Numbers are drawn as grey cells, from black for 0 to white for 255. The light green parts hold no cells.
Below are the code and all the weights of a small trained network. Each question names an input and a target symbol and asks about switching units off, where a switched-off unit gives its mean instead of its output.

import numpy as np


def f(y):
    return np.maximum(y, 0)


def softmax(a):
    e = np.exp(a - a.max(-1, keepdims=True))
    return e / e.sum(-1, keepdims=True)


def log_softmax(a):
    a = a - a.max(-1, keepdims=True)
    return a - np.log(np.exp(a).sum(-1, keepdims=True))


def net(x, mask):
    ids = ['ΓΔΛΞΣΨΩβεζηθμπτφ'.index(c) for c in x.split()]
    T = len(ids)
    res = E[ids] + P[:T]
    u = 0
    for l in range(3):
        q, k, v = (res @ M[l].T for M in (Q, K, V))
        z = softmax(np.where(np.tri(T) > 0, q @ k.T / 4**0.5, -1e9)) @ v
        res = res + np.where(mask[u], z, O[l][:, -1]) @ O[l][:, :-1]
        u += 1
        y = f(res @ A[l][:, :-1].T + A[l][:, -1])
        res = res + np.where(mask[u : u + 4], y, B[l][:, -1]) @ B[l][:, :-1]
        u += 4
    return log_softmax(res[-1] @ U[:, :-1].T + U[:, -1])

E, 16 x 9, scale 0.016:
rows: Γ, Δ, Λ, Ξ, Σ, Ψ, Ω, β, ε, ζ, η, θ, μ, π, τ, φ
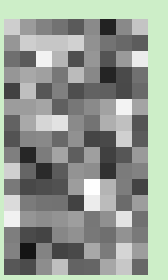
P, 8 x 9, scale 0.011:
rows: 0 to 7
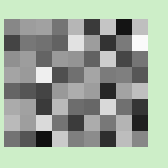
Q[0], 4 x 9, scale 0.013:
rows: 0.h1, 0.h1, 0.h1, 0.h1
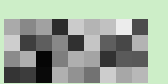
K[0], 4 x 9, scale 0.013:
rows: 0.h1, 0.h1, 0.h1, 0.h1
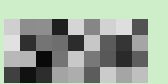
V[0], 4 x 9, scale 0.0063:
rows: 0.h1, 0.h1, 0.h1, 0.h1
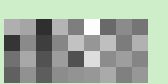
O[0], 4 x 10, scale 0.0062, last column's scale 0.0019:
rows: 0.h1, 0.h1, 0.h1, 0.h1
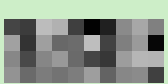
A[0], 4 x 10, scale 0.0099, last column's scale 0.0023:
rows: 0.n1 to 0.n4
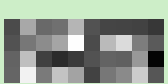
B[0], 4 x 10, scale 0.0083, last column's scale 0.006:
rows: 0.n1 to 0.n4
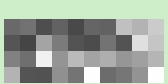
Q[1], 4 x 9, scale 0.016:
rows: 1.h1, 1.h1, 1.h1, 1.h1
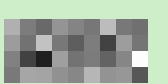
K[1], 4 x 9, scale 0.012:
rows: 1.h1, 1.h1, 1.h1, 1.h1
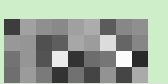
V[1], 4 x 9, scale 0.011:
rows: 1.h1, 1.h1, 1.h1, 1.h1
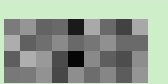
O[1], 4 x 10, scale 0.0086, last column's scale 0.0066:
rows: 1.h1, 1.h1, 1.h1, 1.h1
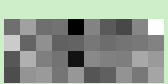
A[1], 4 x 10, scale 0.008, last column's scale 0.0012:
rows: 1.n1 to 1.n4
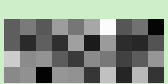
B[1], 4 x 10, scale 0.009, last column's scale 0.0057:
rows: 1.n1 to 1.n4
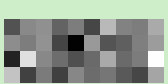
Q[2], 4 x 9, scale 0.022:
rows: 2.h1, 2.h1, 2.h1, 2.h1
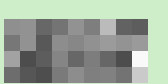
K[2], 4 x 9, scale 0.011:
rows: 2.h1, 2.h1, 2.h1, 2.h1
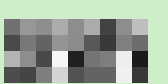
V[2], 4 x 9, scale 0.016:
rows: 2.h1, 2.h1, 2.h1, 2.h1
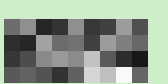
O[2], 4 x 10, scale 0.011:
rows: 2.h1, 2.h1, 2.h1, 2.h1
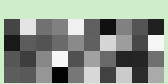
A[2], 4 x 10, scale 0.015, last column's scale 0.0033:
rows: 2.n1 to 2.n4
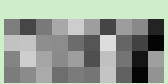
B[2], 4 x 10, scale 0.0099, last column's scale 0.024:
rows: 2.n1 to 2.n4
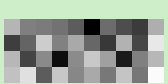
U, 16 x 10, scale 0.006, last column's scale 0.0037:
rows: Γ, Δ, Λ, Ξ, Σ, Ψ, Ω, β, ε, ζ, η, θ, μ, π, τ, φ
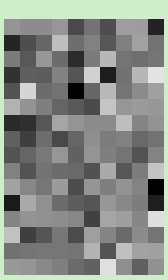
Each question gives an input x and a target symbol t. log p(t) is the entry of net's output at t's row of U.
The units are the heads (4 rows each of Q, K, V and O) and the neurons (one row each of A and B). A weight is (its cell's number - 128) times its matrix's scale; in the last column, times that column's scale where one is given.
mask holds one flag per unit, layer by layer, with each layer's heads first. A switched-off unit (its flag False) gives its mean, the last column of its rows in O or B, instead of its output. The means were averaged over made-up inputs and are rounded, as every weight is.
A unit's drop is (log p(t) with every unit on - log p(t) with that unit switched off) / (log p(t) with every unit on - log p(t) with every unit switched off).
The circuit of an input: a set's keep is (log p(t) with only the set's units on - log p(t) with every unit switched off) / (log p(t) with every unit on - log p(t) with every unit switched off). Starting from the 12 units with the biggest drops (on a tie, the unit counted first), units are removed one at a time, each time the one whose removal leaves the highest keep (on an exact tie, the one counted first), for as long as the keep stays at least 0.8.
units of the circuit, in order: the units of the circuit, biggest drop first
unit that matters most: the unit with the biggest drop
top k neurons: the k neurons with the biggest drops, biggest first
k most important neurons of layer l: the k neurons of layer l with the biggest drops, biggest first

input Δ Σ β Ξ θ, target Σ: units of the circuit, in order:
[0.n2; 0.h1; 1.h1; 1.n3]
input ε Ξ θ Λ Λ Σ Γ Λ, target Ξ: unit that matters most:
0.n1
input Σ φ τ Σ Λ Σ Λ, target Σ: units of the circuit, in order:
[1.h1; 1.n3]
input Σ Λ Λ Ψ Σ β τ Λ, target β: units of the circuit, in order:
[2.h1; 0.n2; 2.n1]
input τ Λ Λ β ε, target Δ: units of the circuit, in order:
[0.n2; 0.h1; 2.h1]
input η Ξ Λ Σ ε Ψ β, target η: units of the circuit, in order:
[2.n4; 2.h1]
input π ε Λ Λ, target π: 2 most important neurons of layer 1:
[1.n2; 1.n4]
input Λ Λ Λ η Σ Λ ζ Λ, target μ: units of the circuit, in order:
[2.h1; 0.h1; 2.n1; 0.n4]
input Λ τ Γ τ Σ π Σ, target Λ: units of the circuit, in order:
[2.h1; 0.h1; 2.n2]
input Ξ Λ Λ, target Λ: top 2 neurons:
[2.n4; 2.n2]
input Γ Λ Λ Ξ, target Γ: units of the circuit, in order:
[2.h1; 2.n2; 0.n4]
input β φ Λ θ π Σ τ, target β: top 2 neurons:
[2.n3; 0.n1]
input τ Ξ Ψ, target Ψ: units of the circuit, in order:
[2.h1; 0.n2]
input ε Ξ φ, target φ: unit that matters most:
0.n2
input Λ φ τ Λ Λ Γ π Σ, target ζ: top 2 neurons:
[0.n3; 2.n1]
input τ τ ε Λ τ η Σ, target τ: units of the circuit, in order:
[2.h1; 0.h1; 2.n4]
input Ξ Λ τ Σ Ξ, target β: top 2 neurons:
[0.n3; 2.n1]
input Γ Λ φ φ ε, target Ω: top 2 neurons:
[0.n2; 0.n4]
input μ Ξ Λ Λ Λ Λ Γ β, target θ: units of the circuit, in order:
[2.h1; 2.n1]
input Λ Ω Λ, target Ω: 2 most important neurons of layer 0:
[0.n2; 0.n1]
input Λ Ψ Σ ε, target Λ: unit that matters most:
0.h1
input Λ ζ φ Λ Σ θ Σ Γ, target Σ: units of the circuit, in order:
[0.n2; 1.h1; 1.n3]
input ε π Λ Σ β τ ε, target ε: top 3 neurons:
[2.n2; 2.n3; 2.n4]
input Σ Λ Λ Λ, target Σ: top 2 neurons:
[0.n3; 0.n1]
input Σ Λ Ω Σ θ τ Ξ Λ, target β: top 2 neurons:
[2.n1; 2.n4]
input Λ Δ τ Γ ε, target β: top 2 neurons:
[2.n1; 2.n4]
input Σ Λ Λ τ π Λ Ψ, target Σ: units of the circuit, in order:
[1.h1]
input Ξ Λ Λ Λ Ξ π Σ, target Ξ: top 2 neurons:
[0.n1; 1.n4]
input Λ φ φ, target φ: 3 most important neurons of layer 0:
[0.n2; 0.n4; 0.n1]
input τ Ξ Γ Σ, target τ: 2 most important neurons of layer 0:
[0.n1; 0.n3]
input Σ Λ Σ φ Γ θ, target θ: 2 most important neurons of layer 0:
[0.n2; 0.n4]
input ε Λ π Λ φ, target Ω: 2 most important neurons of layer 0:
[0.n2; 0.n4]
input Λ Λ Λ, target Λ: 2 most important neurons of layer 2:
[2.n4; 2.n2]
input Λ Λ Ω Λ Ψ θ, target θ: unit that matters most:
2.n2
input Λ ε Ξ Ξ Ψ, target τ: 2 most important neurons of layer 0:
[0.n2; 0.n3]
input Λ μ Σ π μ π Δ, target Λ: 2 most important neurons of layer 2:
[2.n4; 2.n2]
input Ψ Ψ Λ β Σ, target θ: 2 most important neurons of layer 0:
[0.n3; 0.n2]
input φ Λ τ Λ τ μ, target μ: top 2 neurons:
[0.n2; 2.n2]
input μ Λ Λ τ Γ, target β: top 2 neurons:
[2.n1; 2.n4]
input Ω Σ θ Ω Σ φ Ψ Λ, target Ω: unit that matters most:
2.h1
